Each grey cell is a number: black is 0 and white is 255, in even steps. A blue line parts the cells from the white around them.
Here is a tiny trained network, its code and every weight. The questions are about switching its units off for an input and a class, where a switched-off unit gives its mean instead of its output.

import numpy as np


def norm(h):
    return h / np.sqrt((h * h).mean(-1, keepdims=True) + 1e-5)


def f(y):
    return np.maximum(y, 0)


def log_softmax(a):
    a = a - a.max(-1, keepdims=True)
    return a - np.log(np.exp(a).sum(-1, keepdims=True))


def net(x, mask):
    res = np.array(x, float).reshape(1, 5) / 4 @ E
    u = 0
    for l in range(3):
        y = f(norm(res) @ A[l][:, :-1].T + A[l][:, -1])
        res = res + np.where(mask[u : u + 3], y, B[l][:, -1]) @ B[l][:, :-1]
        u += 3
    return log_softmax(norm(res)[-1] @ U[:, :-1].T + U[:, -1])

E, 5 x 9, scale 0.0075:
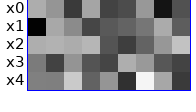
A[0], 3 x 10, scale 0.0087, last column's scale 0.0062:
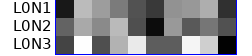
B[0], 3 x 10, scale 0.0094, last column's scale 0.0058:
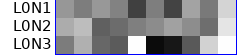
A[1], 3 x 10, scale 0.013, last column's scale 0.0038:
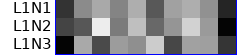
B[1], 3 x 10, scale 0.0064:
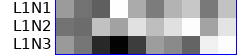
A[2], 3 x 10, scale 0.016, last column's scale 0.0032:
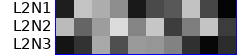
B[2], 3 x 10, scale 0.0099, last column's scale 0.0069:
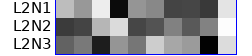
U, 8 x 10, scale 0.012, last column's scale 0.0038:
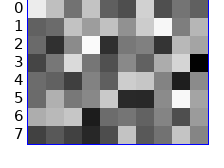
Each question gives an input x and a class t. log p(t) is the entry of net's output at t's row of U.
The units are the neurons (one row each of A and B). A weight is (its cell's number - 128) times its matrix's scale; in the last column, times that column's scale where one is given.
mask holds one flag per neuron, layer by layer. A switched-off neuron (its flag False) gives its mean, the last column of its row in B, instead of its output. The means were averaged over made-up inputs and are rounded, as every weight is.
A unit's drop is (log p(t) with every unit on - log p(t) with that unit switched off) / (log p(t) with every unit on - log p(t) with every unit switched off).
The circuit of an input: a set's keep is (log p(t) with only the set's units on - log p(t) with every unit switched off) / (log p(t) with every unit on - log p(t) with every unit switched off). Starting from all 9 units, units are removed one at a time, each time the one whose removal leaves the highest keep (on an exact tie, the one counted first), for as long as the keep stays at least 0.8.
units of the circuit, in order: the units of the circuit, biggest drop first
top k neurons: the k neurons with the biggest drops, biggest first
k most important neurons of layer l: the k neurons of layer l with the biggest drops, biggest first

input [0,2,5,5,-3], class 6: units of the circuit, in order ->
(L2N1 L0N3)
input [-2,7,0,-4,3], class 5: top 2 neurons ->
(L0N3 L1N1)
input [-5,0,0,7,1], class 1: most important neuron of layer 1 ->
(L1N2)
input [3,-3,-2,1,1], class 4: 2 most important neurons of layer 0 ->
(L0N3 L0N2)
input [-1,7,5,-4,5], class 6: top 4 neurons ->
(L0N1 L2N1 L0N2 L1N3)
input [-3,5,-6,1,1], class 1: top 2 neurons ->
(L1N2 L1N1)
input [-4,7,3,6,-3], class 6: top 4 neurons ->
(L0N1 L2N1 L0N3 L2N2)
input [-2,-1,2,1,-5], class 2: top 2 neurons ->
(L2N2 L2N1)
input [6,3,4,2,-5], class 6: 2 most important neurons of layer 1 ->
(L1N3 L1N1)
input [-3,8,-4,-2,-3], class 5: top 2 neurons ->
(L0N3 L2N3)
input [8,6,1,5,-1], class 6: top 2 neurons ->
(L2N1 L0N2)
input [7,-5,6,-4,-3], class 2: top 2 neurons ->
(L2N2 L0N3)
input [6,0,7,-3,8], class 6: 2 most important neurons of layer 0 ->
(L0N1 L0N3)
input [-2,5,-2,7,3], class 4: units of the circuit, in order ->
(L2N3)
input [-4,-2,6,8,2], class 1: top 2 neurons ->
(L1N2 L0N1)
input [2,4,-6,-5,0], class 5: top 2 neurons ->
(L0N3 L2N3)
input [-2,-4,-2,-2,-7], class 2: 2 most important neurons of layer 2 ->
(L2N2 L2N1)
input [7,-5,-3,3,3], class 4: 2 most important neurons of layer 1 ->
(L1N3 L1N1)
